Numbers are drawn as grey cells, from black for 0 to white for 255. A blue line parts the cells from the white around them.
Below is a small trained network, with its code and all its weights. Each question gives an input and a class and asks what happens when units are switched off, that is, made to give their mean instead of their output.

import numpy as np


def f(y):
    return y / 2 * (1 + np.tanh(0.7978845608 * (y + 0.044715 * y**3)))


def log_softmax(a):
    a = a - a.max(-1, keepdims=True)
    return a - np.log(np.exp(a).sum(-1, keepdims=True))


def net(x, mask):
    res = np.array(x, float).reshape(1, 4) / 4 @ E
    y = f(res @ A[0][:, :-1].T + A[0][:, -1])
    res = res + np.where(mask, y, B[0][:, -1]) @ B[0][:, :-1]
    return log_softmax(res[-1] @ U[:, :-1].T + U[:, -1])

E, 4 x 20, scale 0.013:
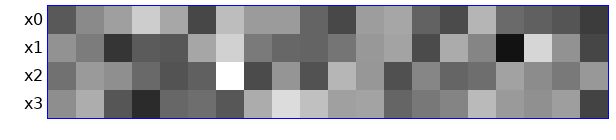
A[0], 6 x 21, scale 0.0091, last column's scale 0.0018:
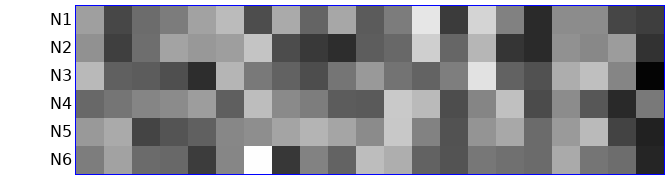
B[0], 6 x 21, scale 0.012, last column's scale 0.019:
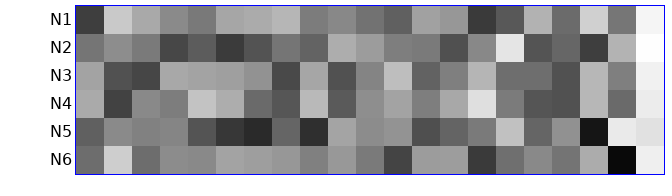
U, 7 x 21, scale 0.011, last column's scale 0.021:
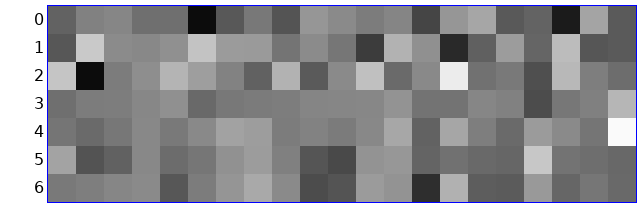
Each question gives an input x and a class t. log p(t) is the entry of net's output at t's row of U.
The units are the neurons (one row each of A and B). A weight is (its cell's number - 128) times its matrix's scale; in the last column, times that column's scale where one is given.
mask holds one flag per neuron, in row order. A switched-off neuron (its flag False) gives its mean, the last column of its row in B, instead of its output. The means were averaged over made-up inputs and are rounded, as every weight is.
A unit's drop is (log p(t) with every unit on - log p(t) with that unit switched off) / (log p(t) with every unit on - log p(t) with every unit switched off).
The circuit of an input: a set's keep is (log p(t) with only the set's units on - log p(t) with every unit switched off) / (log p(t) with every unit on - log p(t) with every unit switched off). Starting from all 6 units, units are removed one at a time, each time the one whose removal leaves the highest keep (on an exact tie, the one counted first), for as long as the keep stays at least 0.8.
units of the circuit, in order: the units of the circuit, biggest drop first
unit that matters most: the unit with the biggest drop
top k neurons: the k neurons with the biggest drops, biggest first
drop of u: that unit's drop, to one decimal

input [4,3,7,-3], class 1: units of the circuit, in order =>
[N6]
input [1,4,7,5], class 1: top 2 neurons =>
[N6; N2]
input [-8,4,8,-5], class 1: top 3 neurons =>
[N6; N4; N5]
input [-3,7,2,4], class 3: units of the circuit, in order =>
[N5; N6; N3; N2]
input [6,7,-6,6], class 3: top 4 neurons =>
[N5; N1; N4; N2]
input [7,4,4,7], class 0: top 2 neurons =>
[N5; N3]
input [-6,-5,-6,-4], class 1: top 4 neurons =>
[N4; N2; N5; N3]
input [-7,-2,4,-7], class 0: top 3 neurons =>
[N2; N4; N1]
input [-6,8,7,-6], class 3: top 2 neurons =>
[N2; N6]
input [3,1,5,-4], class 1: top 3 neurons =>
[N6; N5; N3]
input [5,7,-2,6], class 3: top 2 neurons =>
[N5; N4]
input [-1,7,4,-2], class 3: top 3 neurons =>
[N6; N2; N3]
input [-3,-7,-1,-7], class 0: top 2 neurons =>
[N4; N1]
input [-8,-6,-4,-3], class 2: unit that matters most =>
N1
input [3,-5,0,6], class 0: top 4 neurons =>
[N1; N6; N4; N3]
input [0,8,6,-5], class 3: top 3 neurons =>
[N2; N6; N1]
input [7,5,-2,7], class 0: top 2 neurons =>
[N5; N3]
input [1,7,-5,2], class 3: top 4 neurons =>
[N1; N5; N6; N4]
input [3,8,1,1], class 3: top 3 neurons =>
[N5; N6; N4]
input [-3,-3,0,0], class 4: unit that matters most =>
N4
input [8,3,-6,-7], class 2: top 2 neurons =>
[N4; N5]
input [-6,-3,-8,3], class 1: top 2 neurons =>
[N1; N4]
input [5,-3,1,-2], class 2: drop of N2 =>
0.1
